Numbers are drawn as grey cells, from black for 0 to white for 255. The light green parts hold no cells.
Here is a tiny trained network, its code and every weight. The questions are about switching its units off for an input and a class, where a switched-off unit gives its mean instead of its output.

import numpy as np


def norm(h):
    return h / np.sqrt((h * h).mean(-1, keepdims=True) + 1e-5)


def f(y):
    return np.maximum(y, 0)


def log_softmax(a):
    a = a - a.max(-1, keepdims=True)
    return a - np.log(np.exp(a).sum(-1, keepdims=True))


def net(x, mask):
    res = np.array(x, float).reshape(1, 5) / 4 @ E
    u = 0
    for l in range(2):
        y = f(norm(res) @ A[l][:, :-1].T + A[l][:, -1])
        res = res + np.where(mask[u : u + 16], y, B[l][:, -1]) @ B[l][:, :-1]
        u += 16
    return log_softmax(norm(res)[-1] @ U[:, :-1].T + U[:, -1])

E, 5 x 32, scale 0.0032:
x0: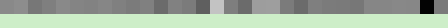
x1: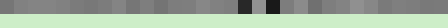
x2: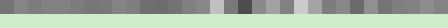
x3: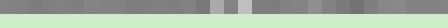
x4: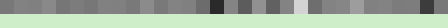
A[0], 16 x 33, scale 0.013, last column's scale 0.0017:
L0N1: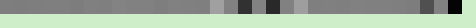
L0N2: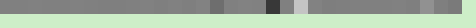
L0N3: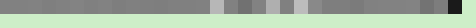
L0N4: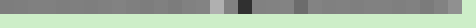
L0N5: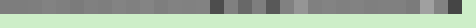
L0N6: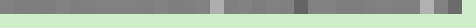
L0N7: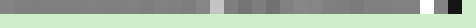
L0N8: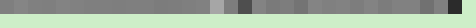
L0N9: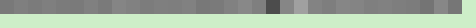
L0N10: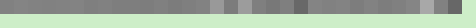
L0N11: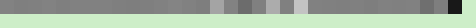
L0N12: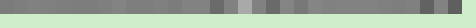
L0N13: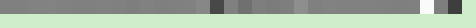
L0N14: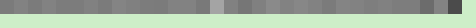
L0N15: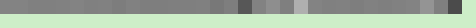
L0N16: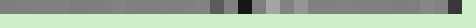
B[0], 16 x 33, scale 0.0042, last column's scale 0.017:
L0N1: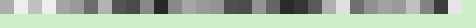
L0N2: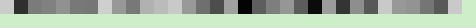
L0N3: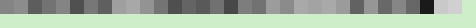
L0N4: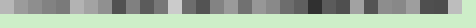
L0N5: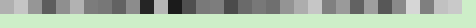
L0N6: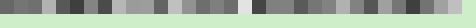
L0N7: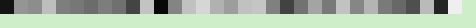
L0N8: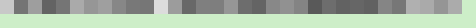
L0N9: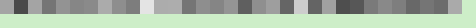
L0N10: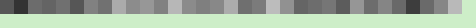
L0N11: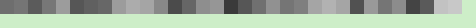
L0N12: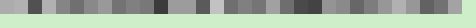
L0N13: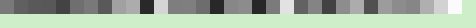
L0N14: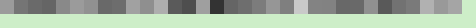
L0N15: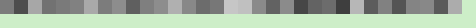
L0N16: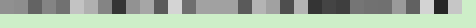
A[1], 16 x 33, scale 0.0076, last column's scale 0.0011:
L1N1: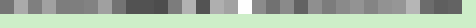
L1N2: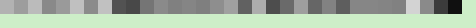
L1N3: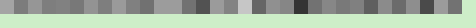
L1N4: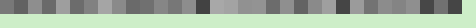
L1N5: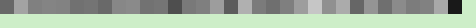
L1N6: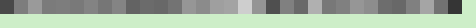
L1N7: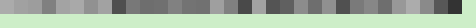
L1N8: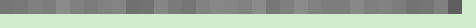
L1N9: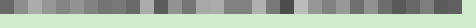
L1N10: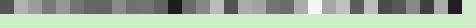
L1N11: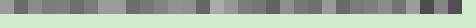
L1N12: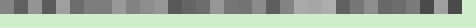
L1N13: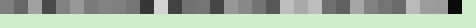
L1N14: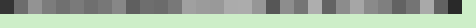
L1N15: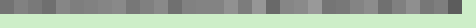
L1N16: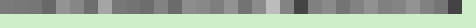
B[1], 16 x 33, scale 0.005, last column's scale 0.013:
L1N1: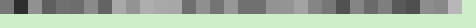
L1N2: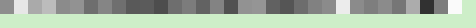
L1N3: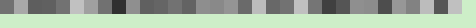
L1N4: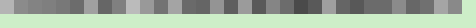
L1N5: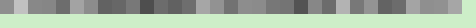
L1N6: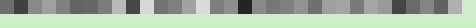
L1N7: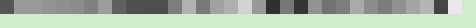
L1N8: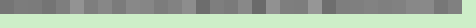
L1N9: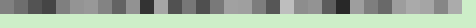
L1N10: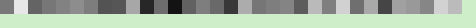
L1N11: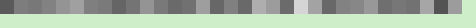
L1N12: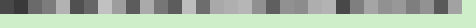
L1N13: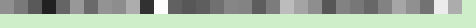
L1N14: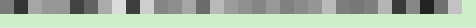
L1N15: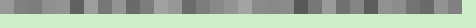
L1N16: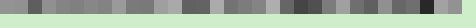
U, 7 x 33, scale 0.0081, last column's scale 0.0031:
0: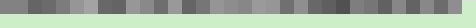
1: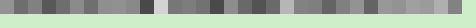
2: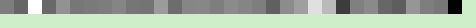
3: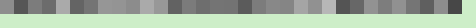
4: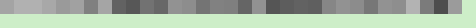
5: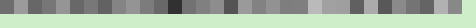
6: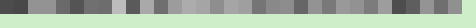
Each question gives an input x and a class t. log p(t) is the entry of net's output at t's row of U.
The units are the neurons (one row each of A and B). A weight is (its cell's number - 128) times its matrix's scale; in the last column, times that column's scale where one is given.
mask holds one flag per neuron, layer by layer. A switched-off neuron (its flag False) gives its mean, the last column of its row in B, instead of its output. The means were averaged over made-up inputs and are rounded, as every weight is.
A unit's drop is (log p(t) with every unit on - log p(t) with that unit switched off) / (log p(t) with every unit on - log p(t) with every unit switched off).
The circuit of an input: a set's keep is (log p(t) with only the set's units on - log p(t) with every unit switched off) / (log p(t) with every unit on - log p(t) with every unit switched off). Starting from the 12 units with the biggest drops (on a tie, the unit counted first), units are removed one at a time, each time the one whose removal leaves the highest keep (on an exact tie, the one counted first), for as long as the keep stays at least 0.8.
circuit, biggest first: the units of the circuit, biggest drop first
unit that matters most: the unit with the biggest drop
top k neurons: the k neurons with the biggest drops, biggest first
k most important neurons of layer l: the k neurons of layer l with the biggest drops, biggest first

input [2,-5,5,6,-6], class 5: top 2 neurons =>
L1N10, L0N3
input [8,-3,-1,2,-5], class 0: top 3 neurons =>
L0N5, L0N7, L1N3
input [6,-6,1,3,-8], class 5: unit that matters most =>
L0N2
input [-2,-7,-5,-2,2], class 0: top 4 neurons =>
L0N7, L0N12, L0N5, L1N3
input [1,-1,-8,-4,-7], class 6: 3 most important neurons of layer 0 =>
L0N2, L0N4, L0N3
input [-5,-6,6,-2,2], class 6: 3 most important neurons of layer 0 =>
L0N7, L0N15, L0N8
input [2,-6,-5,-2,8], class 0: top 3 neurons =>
L0N1, L0N16, L0N2
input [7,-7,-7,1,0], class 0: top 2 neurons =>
L0N1, L0N7
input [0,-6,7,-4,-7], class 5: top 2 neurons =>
L0N3, L1N10
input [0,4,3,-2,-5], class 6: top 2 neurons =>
L0N7, L0N6
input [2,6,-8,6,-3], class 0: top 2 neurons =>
L0N7, L0N2
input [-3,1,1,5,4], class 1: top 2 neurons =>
L0N13, L0N7
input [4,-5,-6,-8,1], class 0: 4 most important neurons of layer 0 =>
L0N1, L0N7, L0N16, L0N2
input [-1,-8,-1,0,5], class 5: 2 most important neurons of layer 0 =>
L0N4, L0N15
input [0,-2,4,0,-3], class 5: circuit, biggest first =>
L0N3
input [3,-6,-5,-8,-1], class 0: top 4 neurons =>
L0N7, L0N1, L0N16, L0N13
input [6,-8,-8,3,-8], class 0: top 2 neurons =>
L0N7, L1N3
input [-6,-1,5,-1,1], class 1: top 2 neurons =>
L0N13, L0N5
